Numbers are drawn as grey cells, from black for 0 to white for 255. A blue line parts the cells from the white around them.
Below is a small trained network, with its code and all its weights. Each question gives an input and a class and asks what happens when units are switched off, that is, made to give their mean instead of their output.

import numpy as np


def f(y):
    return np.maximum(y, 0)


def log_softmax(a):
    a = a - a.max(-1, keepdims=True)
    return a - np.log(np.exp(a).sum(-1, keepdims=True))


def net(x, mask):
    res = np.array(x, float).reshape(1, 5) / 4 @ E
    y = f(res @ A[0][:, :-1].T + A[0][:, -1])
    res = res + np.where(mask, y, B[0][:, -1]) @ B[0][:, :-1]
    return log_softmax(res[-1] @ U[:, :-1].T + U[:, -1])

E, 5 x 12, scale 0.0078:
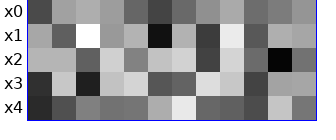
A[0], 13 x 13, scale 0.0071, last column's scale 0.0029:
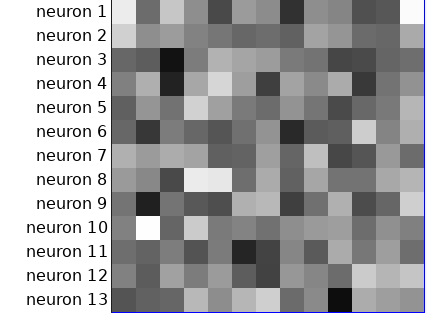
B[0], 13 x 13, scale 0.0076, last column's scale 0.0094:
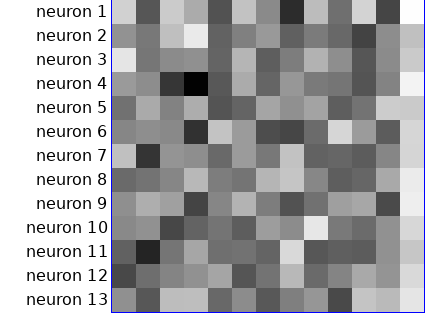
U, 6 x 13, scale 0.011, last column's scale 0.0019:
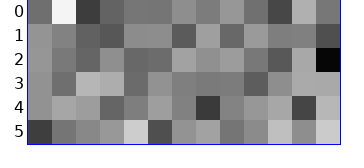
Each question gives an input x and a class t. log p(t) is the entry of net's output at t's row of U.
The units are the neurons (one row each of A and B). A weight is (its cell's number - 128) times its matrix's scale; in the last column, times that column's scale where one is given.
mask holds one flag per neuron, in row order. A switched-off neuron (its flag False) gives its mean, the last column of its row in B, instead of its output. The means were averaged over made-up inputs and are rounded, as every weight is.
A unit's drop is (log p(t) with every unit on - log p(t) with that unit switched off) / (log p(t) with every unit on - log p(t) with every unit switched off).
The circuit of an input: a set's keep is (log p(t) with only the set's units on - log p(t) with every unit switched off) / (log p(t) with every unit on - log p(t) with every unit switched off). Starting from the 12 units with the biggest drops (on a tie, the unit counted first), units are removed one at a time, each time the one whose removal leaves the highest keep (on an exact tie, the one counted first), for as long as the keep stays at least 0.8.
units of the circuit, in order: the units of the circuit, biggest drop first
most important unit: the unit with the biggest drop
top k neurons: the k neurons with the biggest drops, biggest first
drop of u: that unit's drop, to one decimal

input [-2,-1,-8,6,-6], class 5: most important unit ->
neuron 12
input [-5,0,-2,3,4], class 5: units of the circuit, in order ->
neuron 1; neuron 4
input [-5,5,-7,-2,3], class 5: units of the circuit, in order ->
neuron 12; neuron 1
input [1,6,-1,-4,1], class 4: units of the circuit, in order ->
neuron 6; neuron 8
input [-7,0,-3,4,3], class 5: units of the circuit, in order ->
neuron 1; neuron 4
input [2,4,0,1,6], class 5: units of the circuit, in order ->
neuron 1; neuron 3
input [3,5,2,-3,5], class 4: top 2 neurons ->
neuron 6; neuron 11
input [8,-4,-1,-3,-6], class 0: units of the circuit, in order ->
neuron 13; neuron 7
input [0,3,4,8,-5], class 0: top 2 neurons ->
neuron 4; neuron 1
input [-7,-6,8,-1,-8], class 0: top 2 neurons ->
neuron 4; neuron 10
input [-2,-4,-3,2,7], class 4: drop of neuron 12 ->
0.2
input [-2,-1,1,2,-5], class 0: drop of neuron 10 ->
0.0
